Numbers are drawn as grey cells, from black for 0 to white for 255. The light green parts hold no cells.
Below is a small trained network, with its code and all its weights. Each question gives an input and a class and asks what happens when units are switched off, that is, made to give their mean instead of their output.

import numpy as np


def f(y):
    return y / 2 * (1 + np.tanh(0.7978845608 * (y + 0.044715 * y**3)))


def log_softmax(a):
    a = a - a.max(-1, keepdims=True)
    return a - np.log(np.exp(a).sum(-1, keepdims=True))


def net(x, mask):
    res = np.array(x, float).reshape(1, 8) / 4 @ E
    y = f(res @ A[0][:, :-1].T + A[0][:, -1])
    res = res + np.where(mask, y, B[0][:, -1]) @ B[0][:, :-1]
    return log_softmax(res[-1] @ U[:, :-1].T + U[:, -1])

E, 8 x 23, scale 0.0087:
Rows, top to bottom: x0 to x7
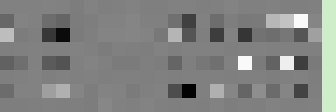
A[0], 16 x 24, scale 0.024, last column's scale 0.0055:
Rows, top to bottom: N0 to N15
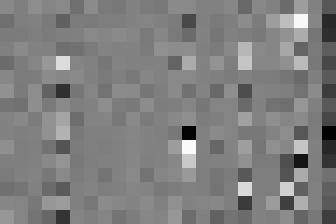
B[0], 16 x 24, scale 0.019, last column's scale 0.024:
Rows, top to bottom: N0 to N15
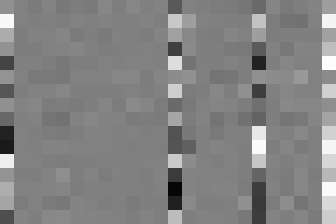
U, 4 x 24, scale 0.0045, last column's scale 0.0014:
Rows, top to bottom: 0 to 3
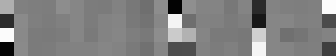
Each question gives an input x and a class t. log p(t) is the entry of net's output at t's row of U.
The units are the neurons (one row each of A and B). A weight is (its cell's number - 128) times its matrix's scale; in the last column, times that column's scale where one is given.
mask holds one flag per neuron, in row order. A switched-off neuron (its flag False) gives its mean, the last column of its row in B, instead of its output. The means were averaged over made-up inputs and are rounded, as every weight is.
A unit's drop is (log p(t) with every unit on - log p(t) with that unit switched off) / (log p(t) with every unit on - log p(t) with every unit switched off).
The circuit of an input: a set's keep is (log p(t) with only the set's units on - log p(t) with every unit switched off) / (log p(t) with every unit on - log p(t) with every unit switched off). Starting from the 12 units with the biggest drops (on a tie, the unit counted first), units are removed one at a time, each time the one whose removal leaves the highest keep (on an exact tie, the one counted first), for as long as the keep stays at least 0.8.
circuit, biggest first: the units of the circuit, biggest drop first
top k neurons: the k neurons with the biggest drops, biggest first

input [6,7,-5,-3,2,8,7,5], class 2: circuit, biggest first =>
(N1)
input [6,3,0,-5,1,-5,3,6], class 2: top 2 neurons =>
(N10; N1)
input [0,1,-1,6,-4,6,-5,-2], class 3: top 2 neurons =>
(N10; N13)
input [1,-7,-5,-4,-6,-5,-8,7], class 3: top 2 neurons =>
(N10; N1)
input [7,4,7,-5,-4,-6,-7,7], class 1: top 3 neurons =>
(N6; N15; N9)
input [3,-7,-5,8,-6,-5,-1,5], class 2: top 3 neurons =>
(N11; N13; N3)
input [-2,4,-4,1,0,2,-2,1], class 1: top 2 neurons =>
(N4; N11)
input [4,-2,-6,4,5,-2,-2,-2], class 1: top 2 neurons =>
(N4; N14)
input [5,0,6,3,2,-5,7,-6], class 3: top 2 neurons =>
(N9; N4)
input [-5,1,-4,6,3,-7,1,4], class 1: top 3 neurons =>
(N4; N14; N12)
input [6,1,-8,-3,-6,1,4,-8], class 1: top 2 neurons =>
(N4; N13)
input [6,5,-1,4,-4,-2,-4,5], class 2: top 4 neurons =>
(N1; N13; N9; N3)
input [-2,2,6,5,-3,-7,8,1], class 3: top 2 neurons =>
(N9; N4)
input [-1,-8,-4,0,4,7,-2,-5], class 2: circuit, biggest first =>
(N11)
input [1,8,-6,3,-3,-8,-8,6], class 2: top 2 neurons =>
(N1; N9)
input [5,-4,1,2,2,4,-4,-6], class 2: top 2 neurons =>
(N11; N9)
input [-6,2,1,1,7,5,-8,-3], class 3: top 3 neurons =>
(N10; N14; N12)
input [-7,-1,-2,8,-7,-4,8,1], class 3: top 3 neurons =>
(N9; N13; N3)
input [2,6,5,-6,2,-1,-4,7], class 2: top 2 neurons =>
(N1; N4)
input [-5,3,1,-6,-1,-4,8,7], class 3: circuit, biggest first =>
(N9)
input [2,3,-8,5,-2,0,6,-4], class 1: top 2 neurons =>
(N4; N10)
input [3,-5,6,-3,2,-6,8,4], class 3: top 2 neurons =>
(N9; N4)
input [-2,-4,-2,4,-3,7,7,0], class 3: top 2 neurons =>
(N9; N1)
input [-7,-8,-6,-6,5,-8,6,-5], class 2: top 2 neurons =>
(N11; N10)
